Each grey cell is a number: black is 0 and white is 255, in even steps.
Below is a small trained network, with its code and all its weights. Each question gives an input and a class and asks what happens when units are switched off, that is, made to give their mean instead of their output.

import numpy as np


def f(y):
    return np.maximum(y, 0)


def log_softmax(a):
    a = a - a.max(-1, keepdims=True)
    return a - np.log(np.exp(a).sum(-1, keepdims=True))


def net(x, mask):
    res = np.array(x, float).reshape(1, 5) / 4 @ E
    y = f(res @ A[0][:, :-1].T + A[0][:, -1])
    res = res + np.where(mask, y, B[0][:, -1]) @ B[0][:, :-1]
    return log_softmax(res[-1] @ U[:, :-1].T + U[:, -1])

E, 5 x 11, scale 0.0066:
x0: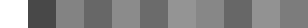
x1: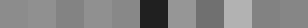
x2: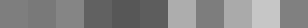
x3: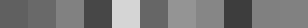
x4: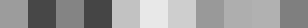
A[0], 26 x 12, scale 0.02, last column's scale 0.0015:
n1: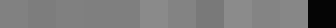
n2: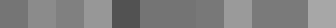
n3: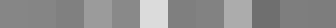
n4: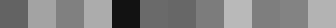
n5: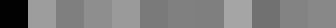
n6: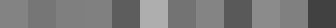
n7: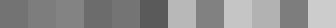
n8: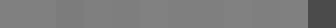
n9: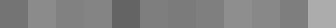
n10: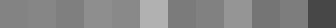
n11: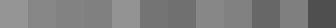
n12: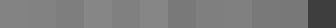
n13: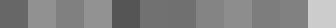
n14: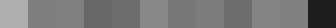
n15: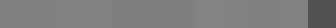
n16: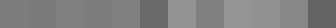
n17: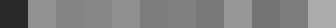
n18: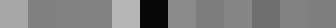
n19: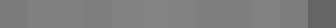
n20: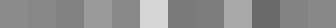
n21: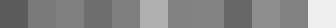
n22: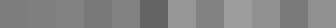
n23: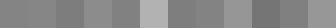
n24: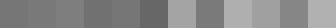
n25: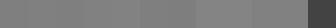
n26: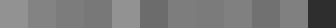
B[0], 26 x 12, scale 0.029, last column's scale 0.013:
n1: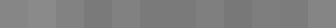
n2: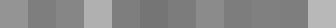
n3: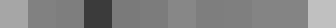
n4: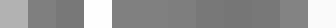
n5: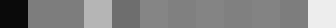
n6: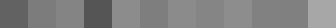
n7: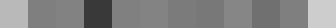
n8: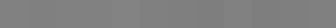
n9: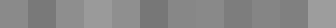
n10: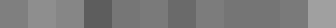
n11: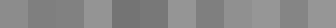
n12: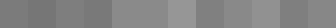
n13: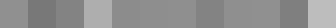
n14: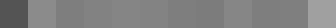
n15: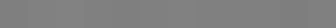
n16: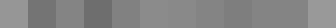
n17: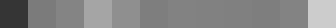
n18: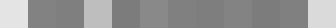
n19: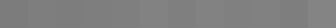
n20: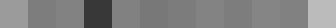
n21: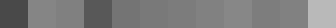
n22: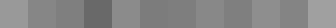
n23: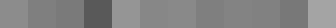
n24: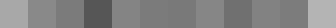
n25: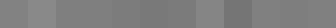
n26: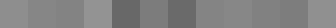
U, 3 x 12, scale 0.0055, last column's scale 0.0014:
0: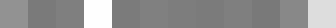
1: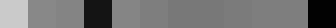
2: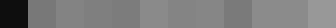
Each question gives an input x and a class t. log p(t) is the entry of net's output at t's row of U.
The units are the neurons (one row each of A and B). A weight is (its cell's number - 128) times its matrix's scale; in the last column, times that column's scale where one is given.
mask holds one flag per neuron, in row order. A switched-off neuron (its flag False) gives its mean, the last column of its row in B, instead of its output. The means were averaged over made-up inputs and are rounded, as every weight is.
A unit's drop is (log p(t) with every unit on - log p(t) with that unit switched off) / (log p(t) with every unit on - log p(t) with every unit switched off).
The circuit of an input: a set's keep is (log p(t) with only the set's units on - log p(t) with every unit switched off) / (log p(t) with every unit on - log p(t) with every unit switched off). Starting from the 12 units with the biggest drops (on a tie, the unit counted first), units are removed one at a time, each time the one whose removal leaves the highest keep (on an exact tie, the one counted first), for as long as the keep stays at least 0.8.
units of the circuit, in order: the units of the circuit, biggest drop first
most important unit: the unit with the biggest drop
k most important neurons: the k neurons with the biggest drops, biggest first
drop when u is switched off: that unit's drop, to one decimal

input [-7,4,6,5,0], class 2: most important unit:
n5
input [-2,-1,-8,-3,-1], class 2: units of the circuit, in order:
[n18, n4]
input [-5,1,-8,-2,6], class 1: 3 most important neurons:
[n3, n20, n23]
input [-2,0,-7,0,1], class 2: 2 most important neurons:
[n7, n18]
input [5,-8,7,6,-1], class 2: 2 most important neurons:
[n7, n18]
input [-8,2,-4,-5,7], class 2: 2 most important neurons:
[n5, n17]
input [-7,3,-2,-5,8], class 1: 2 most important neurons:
[n3, n20]
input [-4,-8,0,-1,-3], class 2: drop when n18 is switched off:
0.2
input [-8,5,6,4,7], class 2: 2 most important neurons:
[n5, n17]
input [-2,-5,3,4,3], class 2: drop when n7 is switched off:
0.1
